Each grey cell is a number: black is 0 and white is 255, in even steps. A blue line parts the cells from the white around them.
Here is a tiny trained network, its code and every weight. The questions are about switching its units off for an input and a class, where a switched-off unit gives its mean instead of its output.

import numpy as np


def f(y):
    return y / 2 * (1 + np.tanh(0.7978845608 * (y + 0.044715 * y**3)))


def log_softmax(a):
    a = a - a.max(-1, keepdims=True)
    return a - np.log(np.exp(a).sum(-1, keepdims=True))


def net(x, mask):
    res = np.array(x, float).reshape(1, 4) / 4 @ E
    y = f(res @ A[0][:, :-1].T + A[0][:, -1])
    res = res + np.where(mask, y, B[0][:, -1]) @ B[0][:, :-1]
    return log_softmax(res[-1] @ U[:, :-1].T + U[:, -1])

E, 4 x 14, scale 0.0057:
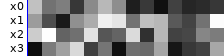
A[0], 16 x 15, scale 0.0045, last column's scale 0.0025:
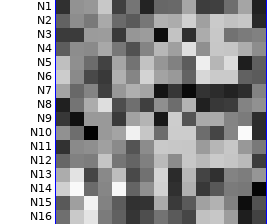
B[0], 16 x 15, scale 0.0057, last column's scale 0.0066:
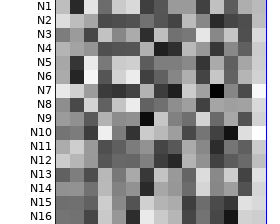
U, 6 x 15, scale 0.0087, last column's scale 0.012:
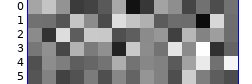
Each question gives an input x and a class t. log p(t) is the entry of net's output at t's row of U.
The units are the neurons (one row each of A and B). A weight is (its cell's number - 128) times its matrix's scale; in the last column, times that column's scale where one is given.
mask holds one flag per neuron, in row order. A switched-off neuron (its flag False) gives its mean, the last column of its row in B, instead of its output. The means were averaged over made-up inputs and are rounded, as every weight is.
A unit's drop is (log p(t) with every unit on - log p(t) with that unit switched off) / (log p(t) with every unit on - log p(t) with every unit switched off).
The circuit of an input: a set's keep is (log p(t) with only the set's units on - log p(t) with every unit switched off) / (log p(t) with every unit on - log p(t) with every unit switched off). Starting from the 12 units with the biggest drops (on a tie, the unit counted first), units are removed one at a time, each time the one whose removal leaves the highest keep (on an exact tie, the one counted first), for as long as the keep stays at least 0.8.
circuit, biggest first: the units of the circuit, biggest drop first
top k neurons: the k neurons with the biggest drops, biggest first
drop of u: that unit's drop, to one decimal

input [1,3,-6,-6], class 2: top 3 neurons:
N6, N5, N13
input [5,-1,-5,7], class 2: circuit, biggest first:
N8
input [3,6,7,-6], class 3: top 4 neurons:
N14, N13, N16, N15
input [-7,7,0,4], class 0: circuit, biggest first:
N4, N2
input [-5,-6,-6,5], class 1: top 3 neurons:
N15, N16, N7
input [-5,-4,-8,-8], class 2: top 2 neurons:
N6, N5
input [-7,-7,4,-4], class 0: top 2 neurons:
N4, N11
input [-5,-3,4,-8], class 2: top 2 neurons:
N6, N5
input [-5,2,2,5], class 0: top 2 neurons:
N4, N6
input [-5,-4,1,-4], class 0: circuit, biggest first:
N4, N11
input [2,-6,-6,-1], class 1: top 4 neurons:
N16, N15, N13, N14
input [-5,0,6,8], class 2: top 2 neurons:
N1, N8
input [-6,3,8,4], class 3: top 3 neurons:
N13, N14, N7
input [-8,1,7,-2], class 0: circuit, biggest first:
N4
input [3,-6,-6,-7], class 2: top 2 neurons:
N5, N6
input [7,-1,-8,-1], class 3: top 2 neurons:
N3, N9
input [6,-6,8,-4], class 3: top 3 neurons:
N13, N14, N10
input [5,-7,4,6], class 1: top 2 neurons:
N15, N16
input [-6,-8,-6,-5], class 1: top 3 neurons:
N16, N15, N7
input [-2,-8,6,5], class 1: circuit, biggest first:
N15
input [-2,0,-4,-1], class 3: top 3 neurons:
N7, N3, N9
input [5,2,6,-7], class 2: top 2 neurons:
N6, N5
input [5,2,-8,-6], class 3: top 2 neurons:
N3, N9
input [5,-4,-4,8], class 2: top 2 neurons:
N8, N1
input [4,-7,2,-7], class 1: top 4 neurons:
N16, N15, N8, N1
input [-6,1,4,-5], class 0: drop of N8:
0.1
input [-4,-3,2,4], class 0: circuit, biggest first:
N4
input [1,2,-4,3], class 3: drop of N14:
-0.1
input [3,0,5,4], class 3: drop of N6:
0.2
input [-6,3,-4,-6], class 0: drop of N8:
0.2
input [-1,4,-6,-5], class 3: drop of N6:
-0.1
